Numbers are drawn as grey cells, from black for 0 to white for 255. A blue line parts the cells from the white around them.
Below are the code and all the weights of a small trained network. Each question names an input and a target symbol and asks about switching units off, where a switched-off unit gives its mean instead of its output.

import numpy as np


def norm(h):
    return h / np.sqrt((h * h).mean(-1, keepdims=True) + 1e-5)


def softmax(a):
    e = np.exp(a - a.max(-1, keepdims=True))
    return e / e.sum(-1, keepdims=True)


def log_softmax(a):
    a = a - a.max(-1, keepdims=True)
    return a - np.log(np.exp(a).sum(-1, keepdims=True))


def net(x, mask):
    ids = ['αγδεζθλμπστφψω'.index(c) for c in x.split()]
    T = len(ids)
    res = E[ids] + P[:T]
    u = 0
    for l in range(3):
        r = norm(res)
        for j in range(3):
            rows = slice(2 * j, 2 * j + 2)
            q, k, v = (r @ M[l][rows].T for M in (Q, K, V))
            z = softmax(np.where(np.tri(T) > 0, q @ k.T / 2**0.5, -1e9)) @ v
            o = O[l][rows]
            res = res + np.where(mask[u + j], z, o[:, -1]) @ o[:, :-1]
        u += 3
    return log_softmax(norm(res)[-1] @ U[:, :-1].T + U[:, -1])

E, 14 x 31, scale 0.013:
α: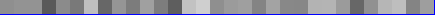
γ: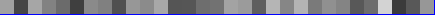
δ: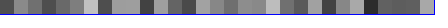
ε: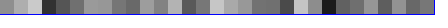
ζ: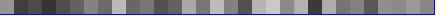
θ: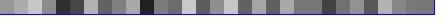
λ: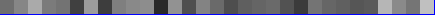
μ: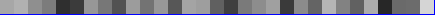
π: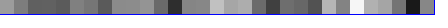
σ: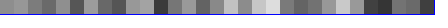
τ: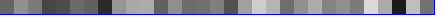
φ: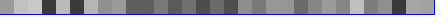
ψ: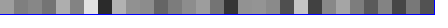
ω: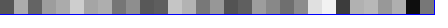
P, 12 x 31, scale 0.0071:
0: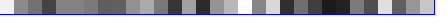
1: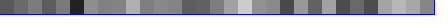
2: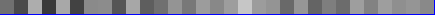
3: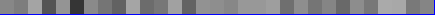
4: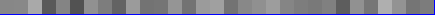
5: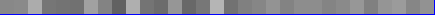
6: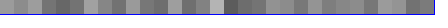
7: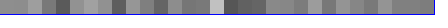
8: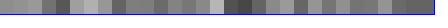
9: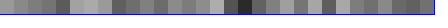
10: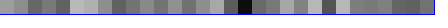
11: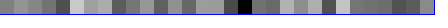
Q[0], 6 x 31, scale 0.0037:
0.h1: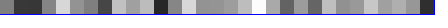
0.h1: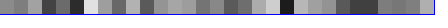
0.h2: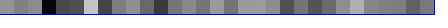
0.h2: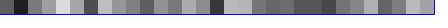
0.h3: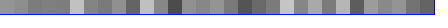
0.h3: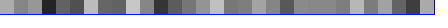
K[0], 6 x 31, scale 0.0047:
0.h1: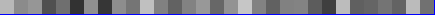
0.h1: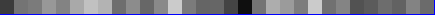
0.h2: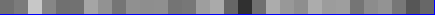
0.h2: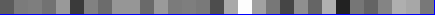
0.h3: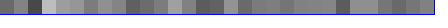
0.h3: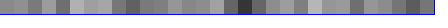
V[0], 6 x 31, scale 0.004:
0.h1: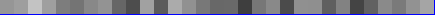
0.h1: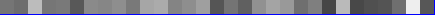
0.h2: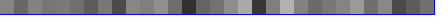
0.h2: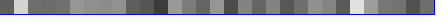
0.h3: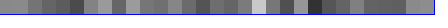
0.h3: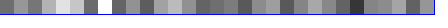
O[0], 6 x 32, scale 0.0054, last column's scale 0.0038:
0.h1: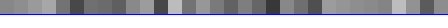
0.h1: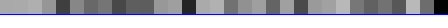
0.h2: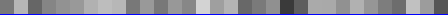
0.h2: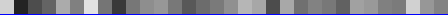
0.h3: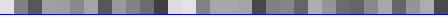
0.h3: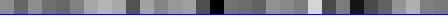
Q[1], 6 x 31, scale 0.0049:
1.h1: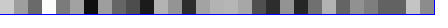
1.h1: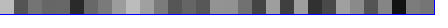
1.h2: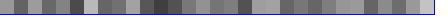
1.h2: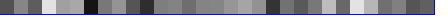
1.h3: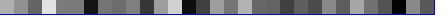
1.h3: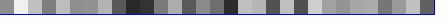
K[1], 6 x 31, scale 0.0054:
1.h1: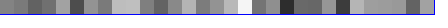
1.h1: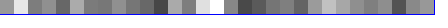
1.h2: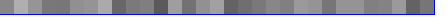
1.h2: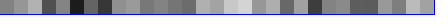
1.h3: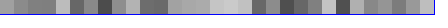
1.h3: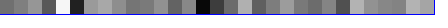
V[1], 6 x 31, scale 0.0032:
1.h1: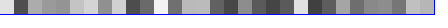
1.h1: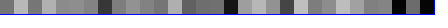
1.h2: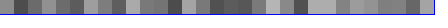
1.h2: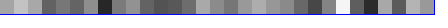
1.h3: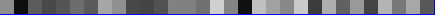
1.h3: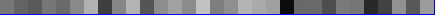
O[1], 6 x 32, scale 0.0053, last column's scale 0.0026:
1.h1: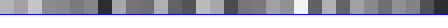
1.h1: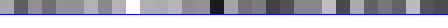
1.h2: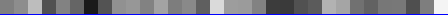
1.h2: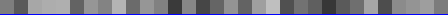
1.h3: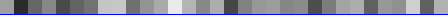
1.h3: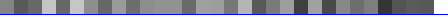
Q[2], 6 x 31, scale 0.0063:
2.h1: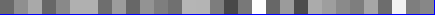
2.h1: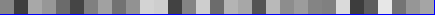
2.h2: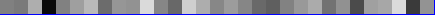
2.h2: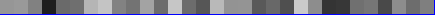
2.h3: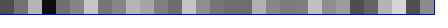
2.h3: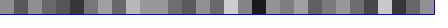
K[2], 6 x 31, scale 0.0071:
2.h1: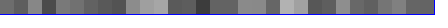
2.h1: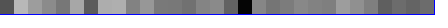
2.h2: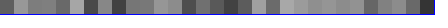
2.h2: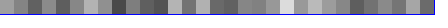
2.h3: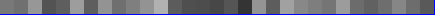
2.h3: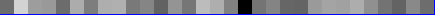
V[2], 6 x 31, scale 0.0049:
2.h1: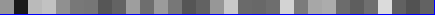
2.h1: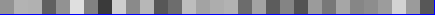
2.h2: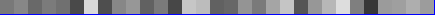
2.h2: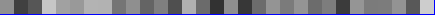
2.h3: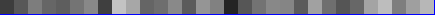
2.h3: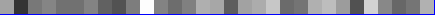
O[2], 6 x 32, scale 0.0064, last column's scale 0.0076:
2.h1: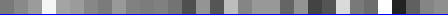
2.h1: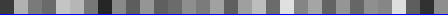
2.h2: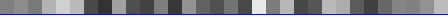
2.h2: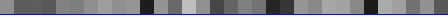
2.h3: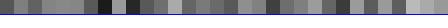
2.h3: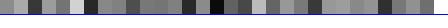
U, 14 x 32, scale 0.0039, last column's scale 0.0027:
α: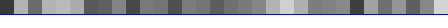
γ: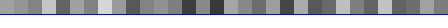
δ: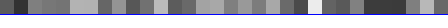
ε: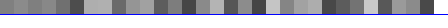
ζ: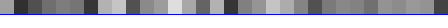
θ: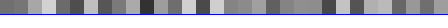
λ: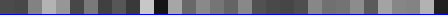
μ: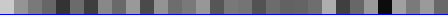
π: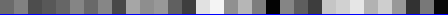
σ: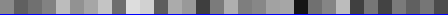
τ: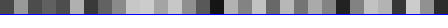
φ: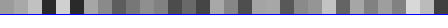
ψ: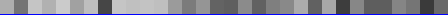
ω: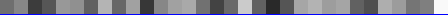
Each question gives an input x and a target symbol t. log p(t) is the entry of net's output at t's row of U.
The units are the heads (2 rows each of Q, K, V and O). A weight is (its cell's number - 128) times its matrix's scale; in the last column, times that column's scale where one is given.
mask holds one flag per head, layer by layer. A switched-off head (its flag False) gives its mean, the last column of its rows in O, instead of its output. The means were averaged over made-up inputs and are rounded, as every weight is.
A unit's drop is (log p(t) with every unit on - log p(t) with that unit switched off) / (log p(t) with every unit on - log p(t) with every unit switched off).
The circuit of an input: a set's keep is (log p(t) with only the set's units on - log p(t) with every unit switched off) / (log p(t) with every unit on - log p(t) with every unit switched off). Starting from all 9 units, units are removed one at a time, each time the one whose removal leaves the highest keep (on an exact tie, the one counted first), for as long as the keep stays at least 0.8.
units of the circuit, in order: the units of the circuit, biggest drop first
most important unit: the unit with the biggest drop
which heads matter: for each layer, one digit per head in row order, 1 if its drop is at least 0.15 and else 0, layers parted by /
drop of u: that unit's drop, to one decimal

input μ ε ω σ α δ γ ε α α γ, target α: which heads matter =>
100 / 000 / 010
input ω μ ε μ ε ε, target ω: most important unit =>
2.h2
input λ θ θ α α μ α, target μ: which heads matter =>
000 / 000 / 100
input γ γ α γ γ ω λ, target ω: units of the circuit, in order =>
0.h1, 2.h2, 1.h2
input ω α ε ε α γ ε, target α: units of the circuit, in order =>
0.h1, 2.h2
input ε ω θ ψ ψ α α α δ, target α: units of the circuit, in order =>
0.h1, 2.h2, 0.h3, 1.h1
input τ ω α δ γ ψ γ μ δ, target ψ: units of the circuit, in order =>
1.h1, 0.h1
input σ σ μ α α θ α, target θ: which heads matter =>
000 / 000 / 001
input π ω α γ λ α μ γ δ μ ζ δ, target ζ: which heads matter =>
100 / 001 / 000
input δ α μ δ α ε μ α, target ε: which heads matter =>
001 / 000 / 010
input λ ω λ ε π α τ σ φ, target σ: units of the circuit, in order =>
0.h1, 1.h1
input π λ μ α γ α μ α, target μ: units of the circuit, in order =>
2.h1, 0.h2
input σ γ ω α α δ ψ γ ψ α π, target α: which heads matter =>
000 / 010 / 010
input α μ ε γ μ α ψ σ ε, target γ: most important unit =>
1.h2
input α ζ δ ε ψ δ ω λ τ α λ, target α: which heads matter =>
111 / 110 / 010
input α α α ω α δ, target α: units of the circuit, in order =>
1.h2, 0.h1, 2.h2
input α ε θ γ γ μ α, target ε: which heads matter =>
000 / 000 / 010
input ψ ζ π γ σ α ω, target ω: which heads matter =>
011 / 000 / 010
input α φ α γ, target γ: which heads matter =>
010 / 000 / 100
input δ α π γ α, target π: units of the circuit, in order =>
0.h3
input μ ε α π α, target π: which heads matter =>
101 / 000 / 010
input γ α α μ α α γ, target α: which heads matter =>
000 / 000 / 100
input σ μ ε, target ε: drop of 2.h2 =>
0.6
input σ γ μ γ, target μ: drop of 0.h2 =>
0.1
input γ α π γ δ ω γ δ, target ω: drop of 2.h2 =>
0.4
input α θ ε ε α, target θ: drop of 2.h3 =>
0.6
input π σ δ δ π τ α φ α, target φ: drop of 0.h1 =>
0.1
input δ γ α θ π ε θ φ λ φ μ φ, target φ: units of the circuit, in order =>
1.h3
